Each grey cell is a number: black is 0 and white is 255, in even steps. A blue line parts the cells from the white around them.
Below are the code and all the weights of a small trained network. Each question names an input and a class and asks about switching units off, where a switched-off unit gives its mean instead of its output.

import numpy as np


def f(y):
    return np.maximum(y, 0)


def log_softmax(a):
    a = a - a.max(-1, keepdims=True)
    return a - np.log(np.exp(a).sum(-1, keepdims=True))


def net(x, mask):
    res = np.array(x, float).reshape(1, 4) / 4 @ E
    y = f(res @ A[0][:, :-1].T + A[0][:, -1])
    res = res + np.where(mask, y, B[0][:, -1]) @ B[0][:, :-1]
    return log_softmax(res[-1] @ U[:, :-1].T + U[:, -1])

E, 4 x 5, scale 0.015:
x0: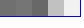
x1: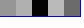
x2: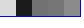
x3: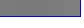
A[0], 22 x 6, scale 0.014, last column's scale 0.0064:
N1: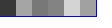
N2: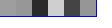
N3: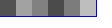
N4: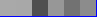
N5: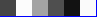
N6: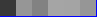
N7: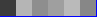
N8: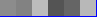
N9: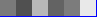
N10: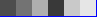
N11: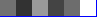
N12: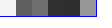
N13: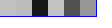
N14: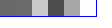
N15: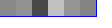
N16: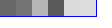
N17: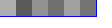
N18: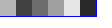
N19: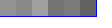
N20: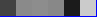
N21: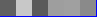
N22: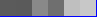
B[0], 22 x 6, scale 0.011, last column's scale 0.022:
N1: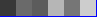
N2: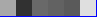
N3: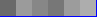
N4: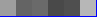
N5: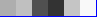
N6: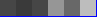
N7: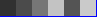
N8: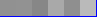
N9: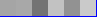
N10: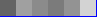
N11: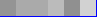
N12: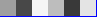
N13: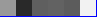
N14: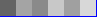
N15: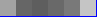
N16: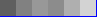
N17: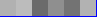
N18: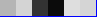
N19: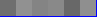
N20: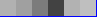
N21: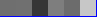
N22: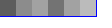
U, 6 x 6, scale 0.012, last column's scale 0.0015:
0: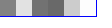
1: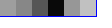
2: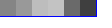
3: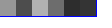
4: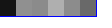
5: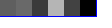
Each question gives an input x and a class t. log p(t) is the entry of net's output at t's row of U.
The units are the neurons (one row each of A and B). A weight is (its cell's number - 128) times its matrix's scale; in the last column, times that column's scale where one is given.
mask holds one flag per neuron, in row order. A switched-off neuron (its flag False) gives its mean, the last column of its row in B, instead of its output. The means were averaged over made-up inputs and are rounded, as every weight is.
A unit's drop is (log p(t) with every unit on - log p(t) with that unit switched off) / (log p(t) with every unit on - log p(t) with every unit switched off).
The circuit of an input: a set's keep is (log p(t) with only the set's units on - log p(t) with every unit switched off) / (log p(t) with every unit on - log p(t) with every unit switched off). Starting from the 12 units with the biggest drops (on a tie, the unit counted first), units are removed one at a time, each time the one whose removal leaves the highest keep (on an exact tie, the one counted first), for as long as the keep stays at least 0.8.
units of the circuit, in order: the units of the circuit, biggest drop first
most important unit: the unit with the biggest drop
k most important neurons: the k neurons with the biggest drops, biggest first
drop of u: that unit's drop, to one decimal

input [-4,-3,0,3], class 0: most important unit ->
N5
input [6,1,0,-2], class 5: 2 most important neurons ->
[N5; N1]
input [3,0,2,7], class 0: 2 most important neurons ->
[N13; N2]
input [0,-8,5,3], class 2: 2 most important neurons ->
[N5; N12]
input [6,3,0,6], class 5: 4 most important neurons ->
[N5; N1; N20; N7]
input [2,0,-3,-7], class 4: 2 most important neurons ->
[N13; N2]
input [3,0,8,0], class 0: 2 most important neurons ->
[N18; N13]
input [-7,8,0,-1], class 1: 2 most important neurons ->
[N5; N20]
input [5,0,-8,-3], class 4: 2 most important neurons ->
[N13; N2]
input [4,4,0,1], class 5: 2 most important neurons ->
[N5; N20]
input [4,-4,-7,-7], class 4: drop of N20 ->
0.0
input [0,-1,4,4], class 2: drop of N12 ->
0.1
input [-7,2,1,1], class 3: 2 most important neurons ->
[N12; N18]
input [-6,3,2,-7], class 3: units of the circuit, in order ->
[N12]
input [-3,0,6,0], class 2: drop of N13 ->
0.1
